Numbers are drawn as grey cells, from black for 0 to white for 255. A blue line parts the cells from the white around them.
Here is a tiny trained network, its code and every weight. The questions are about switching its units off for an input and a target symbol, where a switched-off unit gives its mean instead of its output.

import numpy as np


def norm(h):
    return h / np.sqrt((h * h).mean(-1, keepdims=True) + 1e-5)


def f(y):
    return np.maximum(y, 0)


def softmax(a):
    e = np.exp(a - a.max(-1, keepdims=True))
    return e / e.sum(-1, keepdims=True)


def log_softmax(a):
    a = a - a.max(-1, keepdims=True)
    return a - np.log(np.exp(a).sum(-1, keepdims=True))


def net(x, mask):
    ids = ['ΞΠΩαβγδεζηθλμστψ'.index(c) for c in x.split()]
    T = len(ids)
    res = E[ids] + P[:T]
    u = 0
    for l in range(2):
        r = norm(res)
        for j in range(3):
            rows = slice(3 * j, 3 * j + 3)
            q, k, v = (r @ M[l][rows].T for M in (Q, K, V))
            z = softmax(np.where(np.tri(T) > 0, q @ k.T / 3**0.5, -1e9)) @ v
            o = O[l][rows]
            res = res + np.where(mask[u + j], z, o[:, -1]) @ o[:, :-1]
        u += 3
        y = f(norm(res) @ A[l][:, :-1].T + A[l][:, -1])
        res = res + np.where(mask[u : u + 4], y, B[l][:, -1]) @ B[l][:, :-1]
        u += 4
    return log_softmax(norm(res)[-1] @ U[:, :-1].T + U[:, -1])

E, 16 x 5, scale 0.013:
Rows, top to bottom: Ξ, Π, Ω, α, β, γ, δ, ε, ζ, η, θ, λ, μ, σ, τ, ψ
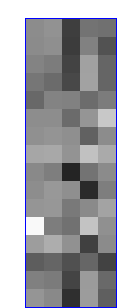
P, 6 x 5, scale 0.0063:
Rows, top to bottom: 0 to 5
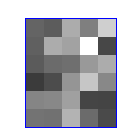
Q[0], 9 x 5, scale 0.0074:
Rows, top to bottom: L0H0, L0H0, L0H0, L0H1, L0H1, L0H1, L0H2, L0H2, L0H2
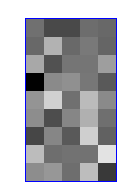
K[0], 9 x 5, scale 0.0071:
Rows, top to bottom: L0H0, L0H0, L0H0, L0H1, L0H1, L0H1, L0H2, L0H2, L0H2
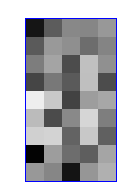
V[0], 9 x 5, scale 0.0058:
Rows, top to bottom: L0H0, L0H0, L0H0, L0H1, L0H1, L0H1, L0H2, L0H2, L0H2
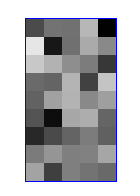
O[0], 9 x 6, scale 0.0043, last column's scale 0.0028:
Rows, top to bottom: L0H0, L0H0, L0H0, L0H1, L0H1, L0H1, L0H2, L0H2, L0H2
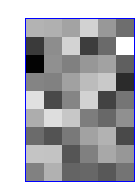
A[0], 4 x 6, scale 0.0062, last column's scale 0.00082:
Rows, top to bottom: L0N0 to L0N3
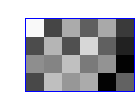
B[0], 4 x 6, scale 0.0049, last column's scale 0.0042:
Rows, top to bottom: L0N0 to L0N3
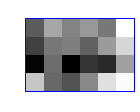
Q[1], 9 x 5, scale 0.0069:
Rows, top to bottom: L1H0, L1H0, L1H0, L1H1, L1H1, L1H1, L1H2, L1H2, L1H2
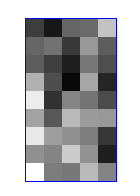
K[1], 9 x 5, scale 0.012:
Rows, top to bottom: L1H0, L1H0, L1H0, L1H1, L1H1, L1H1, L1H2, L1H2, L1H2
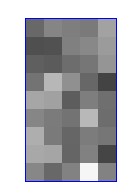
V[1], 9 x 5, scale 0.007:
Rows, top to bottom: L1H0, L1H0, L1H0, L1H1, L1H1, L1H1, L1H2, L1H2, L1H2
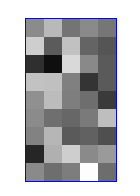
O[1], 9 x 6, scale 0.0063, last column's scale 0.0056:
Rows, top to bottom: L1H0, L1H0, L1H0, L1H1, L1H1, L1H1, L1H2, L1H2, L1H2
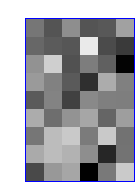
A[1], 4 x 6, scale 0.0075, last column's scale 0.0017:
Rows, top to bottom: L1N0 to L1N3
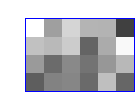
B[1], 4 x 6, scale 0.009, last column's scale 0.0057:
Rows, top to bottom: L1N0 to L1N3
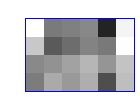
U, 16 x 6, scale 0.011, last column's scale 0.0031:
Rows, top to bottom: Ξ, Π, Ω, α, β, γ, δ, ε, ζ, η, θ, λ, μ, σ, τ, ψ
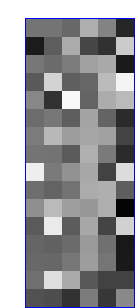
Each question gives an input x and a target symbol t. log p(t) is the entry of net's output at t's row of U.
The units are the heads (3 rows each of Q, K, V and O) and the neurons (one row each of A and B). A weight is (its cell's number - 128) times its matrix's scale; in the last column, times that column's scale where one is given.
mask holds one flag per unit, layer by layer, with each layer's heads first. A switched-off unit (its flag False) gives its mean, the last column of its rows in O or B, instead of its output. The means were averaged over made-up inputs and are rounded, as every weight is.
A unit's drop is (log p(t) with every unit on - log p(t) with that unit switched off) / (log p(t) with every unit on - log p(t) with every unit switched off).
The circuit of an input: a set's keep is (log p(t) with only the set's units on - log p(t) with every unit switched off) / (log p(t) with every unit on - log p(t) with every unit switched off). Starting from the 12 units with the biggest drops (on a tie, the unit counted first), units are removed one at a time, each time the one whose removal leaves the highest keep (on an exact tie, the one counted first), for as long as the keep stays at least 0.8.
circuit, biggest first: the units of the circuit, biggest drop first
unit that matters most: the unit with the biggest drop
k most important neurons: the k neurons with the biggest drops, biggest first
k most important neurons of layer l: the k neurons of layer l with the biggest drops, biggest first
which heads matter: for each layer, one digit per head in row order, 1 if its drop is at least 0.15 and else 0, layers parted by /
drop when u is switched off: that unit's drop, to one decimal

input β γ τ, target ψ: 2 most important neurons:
L0N3, L1N0
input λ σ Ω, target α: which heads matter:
001 / 010
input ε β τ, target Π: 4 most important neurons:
L1N0, L1N1, L0N3, L0N1
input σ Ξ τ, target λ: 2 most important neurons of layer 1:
L1N1, L1N0
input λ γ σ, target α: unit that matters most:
L0H2
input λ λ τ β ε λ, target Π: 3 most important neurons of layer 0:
L0N3, L0N0, L0N2
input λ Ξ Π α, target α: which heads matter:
001 / 110
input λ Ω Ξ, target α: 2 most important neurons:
L1N0, L0N1
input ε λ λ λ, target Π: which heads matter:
100 / 101
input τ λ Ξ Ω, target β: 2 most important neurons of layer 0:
L0N3, L0N2
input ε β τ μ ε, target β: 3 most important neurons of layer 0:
L0N3, L0N2, L0N0
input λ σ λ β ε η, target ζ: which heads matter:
100 / 001
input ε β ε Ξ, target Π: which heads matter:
010 / 001
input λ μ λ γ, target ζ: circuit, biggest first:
L1H2
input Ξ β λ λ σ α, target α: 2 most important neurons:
L1N0, L1N1
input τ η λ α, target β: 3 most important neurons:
L0N3, L1N0, L0N2
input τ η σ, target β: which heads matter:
111 / 110
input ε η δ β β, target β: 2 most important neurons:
L1N0, L1N1
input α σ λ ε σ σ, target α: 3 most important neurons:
L1N0, L0N3, L1N1
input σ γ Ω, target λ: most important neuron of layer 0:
L0N3
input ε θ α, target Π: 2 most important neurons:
L1N0, L1N1
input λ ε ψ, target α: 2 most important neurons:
L1N0, L0N2
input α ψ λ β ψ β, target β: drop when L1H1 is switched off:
0.0
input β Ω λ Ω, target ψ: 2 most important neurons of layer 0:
L0N3, L0N0
